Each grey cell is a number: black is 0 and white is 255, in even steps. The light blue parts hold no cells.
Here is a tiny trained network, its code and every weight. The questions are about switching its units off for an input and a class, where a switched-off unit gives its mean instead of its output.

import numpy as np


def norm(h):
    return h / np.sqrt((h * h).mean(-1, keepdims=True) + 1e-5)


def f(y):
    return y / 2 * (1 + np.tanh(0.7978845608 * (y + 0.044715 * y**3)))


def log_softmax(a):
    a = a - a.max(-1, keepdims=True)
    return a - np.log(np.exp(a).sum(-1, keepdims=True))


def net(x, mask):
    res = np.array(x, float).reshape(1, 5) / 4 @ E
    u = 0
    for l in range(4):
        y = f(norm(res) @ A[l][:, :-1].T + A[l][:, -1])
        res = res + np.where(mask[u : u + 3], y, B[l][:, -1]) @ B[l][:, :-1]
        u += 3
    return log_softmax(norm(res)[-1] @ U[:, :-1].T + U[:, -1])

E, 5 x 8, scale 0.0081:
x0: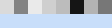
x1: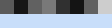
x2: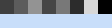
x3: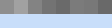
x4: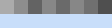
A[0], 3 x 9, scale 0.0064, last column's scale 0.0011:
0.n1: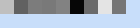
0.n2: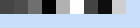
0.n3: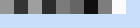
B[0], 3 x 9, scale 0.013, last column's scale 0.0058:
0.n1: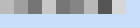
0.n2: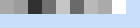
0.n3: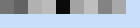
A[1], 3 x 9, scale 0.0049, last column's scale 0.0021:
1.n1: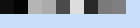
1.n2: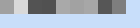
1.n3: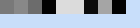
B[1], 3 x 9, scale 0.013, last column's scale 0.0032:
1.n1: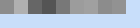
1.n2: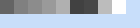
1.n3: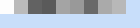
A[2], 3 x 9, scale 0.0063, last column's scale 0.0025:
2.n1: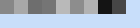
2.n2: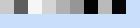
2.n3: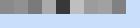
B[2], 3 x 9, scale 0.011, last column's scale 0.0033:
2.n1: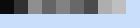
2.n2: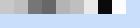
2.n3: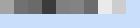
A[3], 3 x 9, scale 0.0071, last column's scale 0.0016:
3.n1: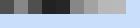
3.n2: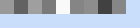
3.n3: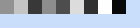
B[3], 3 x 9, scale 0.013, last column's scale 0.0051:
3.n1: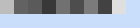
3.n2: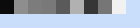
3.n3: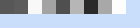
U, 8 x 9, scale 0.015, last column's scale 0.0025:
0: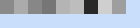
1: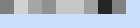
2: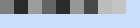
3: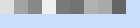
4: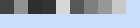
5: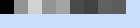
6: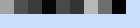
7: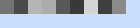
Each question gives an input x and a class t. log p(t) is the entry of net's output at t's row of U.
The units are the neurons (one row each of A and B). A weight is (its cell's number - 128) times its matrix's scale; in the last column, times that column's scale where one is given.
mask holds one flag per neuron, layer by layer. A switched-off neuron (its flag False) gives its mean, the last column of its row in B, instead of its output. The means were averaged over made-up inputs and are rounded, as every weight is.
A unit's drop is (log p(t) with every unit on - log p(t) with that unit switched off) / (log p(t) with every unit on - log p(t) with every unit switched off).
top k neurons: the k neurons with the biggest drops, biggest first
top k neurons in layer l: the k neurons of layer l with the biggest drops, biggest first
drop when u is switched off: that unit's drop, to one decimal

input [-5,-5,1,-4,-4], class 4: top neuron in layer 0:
[0.n2]
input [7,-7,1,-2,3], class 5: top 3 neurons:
[3.n2; 2.n1; 1.n3]
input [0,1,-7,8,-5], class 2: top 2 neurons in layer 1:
[1.n2; 1.n3]
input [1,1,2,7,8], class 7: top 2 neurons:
[2.n3; 3.n2]
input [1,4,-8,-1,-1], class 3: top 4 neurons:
[0.n1; 2.n2; 3.n2; 2.n1]
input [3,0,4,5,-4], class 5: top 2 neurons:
[0.n3; 3.n1]
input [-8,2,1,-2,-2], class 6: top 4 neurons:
[3.n1; 0.n2; 3.n2; 0.n3]
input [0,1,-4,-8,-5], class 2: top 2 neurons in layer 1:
[1.n2; 1.n1]
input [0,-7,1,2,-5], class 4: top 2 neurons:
[3.n3; 0.n2]
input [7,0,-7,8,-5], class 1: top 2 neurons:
[2.n2; 0.n2]
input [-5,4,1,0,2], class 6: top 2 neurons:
[3.n1; 1.n3]
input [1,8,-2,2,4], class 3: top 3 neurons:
[0.n1; 3.n2; 2.n1]
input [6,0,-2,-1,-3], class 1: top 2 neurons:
[2.n2; 0.n2]
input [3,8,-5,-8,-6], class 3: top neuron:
[0.n1]
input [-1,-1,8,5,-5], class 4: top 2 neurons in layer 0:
[0.n2; 0.n3]
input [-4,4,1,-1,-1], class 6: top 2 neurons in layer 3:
[3.n1; 3.n2]
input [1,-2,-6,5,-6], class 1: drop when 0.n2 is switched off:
0.3
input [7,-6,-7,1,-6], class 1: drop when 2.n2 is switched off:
0.4
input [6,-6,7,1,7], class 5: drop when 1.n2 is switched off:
0.0
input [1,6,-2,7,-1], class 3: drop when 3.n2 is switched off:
0.1
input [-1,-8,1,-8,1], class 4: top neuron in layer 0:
[0.n2]
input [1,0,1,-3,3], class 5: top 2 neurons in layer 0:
[0.n3; 0.n2]
